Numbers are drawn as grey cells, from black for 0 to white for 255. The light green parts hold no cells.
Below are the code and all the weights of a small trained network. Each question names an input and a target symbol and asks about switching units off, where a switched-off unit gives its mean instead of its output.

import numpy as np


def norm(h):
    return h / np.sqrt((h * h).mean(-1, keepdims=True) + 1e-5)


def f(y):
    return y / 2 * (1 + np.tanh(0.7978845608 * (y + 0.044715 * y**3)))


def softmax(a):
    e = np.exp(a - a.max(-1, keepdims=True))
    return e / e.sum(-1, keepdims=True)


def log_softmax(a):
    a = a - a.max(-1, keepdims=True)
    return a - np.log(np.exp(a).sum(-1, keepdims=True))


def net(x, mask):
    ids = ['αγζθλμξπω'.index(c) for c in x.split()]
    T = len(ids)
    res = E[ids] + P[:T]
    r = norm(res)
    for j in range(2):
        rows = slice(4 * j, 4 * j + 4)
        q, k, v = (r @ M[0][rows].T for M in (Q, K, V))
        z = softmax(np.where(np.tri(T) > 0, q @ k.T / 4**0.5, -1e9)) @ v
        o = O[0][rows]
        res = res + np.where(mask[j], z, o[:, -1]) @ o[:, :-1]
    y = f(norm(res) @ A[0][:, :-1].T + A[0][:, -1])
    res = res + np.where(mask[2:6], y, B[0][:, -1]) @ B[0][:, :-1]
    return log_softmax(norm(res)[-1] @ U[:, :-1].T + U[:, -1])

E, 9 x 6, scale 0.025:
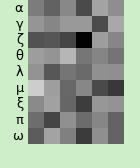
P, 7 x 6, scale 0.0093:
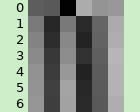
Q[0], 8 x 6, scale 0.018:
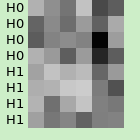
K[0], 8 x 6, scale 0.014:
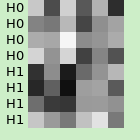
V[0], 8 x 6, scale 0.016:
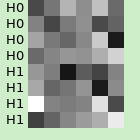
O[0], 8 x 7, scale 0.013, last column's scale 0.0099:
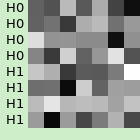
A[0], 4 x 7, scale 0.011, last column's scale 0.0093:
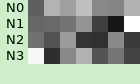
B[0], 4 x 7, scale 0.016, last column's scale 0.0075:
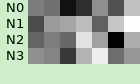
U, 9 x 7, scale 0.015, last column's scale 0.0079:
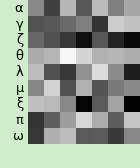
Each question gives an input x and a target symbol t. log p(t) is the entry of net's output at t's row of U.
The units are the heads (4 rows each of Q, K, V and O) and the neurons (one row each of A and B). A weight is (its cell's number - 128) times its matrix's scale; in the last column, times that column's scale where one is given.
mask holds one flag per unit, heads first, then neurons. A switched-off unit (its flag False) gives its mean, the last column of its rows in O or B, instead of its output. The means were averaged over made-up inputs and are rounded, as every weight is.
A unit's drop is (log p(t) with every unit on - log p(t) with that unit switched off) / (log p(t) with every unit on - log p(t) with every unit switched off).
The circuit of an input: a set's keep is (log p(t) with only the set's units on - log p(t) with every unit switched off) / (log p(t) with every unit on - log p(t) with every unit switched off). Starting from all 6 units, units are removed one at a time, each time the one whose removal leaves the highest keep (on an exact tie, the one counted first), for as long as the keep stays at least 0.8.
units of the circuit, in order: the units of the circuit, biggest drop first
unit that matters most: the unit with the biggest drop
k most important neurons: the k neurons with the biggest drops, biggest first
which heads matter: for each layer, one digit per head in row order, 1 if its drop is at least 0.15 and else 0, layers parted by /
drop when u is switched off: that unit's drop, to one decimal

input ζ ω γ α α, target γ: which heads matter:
01
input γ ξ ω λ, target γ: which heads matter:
10
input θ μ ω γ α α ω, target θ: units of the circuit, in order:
[H1]
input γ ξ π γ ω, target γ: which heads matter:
00
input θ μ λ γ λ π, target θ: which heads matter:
01
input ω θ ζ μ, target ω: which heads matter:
11
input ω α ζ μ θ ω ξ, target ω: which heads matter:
11
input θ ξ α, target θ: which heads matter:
01
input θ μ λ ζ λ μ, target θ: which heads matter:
10
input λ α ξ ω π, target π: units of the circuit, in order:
[H1; N2]
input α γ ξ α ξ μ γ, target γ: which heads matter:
10
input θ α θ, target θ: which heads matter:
00
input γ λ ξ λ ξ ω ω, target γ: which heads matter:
10
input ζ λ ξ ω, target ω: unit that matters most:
H1
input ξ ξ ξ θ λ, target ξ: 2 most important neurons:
[N0; N1]
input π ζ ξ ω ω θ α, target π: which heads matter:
11
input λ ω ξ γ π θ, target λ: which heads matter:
01
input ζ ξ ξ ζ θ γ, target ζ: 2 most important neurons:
[N2; N1]
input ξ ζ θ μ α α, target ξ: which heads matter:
10
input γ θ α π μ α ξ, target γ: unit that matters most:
H0
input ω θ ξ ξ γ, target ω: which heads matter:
11
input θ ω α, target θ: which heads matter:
01
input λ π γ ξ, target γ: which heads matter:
01
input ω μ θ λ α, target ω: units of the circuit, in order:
[H0; H1; N0]
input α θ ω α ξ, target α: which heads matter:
11
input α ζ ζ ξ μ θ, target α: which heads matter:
01
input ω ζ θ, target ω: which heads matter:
01
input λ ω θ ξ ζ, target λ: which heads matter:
11
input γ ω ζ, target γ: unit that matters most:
H0
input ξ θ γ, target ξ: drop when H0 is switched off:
0.1
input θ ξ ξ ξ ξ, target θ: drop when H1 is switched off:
0.9
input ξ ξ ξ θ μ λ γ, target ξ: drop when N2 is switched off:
0.0
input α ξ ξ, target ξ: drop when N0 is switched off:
0.1
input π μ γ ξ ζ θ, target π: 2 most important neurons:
[N2; N0]
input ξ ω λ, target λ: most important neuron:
[N3]
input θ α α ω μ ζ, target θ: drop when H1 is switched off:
1.1
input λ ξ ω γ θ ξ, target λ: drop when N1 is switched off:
0.3
